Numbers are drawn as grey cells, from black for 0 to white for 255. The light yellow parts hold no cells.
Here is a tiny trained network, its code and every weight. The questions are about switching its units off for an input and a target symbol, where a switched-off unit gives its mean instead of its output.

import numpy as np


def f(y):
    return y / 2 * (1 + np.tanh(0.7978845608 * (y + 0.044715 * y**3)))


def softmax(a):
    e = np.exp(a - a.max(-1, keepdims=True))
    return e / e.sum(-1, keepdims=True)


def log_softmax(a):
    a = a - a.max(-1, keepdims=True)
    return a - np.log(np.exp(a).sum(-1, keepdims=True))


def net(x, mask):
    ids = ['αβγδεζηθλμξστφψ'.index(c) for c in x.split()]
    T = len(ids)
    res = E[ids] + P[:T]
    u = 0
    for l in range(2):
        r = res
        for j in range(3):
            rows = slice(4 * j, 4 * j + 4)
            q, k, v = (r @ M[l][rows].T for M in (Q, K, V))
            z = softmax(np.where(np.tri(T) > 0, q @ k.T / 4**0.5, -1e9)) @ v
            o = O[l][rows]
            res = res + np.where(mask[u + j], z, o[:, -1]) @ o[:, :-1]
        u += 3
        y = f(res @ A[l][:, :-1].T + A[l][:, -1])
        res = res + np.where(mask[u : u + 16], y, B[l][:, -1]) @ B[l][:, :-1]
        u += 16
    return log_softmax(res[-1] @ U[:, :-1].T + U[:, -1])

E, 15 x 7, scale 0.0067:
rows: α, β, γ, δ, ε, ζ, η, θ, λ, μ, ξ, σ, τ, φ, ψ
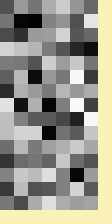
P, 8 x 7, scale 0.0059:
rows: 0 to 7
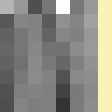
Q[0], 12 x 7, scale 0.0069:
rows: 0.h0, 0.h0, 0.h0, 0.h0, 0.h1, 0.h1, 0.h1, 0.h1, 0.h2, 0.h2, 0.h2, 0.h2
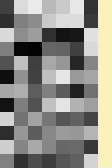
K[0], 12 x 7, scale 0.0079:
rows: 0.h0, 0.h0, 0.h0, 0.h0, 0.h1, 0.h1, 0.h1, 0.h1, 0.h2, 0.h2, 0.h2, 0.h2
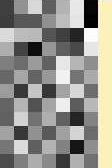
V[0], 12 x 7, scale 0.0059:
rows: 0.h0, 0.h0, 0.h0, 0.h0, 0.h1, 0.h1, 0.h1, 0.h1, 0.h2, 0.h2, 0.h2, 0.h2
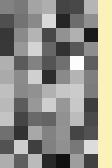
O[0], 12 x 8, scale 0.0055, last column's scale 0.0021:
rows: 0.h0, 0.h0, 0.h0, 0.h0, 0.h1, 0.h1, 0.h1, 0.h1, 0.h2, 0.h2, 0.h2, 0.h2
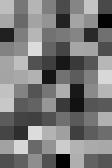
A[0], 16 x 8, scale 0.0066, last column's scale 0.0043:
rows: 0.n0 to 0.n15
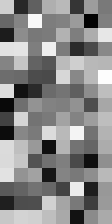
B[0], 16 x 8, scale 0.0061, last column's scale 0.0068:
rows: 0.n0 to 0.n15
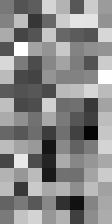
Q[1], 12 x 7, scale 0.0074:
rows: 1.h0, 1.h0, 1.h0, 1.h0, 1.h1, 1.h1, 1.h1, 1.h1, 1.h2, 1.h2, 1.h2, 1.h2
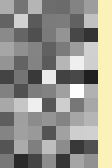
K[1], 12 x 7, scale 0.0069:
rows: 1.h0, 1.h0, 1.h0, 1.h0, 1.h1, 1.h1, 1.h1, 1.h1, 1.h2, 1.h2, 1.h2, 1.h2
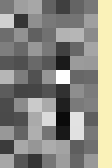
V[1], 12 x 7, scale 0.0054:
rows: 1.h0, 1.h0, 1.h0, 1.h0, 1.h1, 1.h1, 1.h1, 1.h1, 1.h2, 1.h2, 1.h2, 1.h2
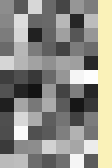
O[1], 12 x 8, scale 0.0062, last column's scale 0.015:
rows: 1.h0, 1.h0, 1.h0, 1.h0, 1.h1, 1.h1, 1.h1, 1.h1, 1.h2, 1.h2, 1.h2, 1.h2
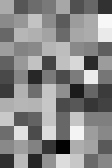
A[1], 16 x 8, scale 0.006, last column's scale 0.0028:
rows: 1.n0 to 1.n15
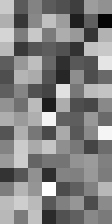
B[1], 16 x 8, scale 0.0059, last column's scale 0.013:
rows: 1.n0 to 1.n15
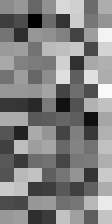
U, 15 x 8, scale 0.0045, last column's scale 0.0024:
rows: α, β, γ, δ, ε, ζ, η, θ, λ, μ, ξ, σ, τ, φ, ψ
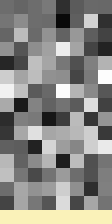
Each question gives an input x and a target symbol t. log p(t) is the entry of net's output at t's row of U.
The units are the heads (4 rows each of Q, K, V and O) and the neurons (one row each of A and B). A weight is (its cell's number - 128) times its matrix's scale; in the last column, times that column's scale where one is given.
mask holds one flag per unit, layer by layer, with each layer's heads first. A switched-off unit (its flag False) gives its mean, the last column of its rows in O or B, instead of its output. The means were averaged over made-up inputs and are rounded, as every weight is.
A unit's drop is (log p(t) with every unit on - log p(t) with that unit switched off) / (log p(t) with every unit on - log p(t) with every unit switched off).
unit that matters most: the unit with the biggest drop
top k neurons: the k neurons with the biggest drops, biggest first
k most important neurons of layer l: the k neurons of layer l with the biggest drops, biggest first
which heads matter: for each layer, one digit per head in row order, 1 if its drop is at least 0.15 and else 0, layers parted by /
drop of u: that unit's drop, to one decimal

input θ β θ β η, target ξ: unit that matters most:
0.h1
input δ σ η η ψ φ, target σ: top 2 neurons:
0.n11, 0.n3
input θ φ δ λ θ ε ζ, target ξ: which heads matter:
011 / 011
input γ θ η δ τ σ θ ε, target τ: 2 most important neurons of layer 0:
0.n14, 0.n0
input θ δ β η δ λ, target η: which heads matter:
100 / 010
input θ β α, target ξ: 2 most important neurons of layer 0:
0.n11, 0.n6
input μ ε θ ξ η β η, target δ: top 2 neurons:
0.n10, 0.n12
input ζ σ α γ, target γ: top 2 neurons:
0.n11, 1.n13
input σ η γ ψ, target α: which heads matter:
110 / 011
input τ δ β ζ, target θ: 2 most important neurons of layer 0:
0.n15, 0.n0
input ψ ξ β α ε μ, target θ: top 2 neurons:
1.n2, 1.n7
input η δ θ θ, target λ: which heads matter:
010 / 011
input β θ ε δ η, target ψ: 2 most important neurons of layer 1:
1.n4, 1.n5
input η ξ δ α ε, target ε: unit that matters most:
1.h1
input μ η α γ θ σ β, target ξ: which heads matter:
100 / 110
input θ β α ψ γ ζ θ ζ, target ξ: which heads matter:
111 / 011
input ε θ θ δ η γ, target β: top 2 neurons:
0.n11, 0.n3
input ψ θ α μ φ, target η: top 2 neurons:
0.n0, 1.n15
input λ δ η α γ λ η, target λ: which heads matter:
111 / 011
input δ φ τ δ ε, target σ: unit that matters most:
1.h2
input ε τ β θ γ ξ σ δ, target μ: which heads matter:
001 / 011
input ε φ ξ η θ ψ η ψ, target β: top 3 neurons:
0.n11, 0.n3, 0.n6
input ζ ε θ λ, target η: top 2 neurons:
0.n12, 1.n3
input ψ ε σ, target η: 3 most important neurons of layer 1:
1.n15, 1.n0, 1.n3
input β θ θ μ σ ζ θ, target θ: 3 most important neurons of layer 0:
0.n13, 0.n12, 0.n7
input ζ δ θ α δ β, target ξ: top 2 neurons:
0.n6, 1.n3
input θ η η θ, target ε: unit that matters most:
0.h2
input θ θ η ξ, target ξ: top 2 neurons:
0.n11, 0.n6
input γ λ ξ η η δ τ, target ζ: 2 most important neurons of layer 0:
0.n6, 0.n15
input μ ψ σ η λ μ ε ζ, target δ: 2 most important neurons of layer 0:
0.n10, 0.n12
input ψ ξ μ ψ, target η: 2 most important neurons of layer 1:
1.n15, 1.n0
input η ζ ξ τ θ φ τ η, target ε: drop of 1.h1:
0.7
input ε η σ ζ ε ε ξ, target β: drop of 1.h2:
0.3
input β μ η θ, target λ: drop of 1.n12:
0.2
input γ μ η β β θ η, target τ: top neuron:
0.n14
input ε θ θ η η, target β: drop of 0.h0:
0.3
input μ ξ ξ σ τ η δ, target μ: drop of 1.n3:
0.0
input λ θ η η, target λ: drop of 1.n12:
0.2
